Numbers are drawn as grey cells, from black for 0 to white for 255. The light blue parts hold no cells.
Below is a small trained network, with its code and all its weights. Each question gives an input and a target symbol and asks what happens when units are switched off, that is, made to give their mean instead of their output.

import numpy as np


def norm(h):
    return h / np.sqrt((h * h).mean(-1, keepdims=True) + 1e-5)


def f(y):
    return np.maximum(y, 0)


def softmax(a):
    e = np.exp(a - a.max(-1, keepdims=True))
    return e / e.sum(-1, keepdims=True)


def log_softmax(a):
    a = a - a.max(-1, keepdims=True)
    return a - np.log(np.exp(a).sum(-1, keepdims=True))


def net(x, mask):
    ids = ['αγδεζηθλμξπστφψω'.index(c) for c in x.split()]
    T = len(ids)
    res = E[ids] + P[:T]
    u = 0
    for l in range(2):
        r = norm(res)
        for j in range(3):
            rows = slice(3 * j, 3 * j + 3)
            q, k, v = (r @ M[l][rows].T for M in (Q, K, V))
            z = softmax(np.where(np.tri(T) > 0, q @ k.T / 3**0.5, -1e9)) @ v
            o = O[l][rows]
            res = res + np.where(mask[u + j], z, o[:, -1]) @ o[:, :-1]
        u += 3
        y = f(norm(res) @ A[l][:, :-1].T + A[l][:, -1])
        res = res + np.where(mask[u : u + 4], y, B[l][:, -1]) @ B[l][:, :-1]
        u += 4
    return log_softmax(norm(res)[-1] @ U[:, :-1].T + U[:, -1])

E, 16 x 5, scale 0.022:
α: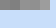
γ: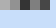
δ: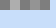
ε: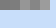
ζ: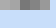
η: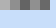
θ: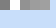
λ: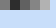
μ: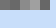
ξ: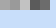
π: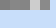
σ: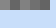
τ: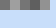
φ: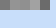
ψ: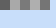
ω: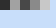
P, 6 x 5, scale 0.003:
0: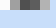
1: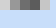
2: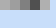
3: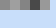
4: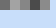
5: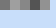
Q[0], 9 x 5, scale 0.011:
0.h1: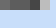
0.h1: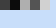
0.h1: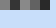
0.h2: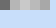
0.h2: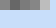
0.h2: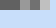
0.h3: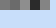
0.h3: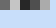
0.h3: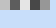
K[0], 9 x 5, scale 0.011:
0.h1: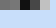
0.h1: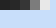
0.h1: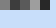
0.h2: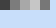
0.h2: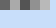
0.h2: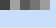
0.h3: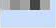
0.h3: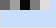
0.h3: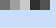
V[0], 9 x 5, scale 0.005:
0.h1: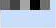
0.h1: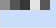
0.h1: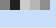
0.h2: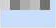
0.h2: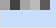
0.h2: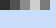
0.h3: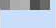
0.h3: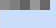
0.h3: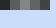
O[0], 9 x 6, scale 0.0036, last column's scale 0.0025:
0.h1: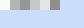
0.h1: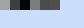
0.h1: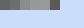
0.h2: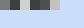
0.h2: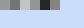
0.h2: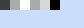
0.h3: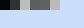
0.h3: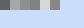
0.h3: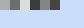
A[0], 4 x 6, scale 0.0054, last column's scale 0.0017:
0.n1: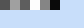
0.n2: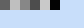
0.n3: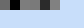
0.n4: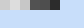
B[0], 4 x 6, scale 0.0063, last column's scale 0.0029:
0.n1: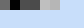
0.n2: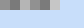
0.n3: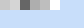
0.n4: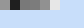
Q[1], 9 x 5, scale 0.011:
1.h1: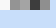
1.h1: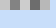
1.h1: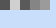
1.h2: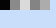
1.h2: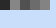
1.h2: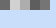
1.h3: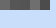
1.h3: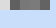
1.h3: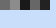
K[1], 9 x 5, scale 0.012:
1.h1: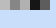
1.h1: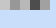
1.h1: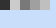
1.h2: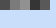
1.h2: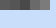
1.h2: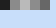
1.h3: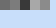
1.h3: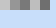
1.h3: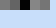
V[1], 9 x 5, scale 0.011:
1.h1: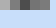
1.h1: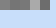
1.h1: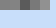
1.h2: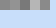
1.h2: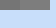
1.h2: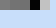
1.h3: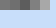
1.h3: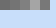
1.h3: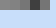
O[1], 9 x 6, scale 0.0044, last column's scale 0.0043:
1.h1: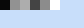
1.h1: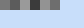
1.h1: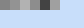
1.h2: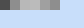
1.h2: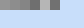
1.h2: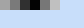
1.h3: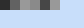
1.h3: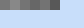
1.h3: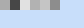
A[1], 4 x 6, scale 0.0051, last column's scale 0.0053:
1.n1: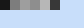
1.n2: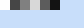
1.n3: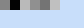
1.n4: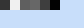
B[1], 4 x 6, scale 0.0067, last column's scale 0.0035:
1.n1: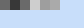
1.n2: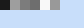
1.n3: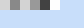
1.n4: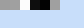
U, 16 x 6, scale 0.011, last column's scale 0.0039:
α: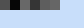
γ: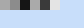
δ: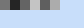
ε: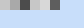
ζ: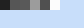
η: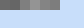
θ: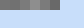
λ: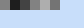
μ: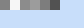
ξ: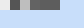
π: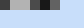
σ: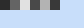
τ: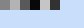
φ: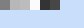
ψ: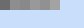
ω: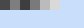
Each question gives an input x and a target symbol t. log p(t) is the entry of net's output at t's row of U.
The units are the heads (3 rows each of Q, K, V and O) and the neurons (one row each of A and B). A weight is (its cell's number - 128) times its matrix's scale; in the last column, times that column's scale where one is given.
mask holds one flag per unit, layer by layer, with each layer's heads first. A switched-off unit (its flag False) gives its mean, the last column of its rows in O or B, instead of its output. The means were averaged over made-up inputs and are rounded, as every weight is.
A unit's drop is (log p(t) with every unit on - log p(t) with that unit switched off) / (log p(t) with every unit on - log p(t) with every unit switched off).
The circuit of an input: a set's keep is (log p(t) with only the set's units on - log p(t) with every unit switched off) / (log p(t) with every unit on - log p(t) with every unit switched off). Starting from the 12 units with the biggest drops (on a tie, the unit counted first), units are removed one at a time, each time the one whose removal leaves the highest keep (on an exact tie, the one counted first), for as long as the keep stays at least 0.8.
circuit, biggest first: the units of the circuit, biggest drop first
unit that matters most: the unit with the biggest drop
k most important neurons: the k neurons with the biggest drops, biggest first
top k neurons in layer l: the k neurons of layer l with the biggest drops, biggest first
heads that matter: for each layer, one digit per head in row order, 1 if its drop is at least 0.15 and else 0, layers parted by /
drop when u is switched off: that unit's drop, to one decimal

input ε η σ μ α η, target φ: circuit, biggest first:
[1.h2, 0.n3]
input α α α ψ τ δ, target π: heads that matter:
100 / 000
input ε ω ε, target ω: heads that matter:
011 / 001
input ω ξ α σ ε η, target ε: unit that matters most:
1.n2
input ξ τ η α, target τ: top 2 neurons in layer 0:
[0.n4, 0.n3]
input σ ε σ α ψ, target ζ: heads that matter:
000 / 001
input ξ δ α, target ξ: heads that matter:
101 / 110
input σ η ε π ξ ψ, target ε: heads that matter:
100 / 100
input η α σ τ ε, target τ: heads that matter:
000 / 010
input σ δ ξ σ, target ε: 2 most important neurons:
[0.n3, 1.n2]
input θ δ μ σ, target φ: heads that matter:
000 / 010
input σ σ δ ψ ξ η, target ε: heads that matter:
100 / 000
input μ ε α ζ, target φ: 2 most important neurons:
[0.n3, 0.n4]
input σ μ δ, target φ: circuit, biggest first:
[1.h2]
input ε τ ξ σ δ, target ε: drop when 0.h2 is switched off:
0.1
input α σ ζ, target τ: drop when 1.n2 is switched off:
0.0
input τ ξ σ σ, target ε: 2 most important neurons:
[0.n3, 1.n2]
